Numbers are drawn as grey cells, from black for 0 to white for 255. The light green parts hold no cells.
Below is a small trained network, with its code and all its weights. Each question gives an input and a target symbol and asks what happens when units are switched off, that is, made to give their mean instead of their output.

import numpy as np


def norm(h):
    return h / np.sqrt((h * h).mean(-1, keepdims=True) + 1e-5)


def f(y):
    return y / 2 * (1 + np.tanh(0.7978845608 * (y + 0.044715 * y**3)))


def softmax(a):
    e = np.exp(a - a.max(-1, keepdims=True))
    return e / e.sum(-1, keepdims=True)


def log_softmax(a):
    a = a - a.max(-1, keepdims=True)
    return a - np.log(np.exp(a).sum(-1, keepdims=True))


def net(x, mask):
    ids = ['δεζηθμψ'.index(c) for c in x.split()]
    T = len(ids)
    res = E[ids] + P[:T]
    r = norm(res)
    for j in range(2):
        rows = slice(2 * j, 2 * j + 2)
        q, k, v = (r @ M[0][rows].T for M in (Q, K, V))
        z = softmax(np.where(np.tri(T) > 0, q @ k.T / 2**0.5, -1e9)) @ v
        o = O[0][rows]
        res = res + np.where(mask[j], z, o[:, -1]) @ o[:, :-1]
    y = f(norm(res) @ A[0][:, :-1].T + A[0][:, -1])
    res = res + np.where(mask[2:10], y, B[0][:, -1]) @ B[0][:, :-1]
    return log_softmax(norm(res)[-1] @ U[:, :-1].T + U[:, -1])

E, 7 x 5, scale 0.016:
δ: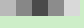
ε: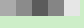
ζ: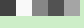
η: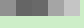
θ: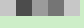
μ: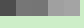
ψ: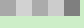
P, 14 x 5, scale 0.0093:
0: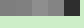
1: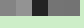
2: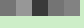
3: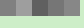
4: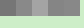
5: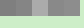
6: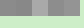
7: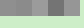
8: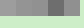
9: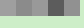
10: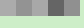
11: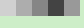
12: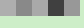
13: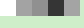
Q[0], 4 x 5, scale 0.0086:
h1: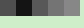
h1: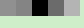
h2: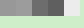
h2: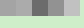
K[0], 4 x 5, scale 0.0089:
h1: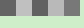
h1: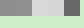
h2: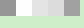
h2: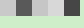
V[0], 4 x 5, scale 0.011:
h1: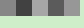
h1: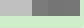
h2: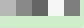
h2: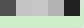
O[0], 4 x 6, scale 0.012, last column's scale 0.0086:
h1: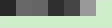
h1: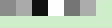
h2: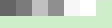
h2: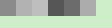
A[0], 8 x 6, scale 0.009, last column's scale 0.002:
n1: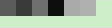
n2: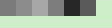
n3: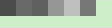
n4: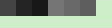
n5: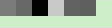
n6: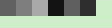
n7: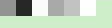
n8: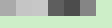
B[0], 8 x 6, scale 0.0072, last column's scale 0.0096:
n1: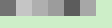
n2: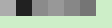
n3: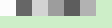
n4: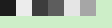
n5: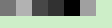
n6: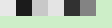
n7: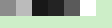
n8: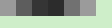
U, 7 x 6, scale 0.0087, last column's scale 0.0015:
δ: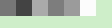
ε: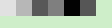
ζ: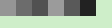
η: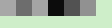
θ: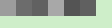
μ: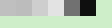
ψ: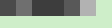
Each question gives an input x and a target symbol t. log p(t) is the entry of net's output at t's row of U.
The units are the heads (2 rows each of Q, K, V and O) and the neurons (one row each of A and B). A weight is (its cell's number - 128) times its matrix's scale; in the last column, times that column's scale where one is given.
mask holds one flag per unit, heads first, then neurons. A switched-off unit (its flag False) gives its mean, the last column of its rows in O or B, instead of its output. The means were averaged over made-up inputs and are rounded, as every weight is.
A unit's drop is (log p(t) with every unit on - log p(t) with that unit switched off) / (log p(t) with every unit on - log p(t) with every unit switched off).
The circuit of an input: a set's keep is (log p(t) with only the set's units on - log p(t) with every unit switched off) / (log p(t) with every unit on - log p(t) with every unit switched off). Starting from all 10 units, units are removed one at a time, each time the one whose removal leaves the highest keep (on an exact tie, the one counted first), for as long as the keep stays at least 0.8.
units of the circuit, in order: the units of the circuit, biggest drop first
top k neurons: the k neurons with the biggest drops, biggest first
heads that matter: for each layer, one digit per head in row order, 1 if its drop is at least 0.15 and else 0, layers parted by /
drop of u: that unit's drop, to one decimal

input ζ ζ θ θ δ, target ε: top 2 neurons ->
[n5; n3]
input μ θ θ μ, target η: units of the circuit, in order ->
[h1]
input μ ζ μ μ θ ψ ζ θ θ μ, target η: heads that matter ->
11
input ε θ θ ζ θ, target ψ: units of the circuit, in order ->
[h2; n4]
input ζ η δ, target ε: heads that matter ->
11
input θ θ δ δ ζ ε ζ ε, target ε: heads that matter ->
01
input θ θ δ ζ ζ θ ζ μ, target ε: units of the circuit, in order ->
[h2; n3]
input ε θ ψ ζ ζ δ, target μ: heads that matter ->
10
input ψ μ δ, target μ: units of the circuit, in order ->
[h1; h2]
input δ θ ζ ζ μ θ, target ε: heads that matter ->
01
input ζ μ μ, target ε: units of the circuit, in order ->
[h2; h1]
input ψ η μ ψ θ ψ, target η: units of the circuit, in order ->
[h1; n8]
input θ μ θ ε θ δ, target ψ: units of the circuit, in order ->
[h2; h1]
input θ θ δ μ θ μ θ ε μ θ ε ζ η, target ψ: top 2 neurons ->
[n4; n5]
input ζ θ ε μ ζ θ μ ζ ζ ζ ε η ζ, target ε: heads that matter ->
01
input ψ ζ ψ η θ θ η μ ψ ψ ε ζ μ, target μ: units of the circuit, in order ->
[h1]
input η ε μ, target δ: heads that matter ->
11
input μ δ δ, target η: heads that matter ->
10
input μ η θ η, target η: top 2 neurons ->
[n7; n4]
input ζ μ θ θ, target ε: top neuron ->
[n5]
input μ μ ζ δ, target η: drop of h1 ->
1.4
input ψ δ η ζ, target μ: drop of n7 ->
0.2
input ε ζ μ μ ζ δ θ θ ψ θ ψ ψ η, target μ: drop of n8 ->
0.1
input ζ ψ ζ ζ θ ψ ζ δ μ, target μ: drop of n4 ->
0.1
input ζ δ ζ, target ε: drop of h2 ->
1.5
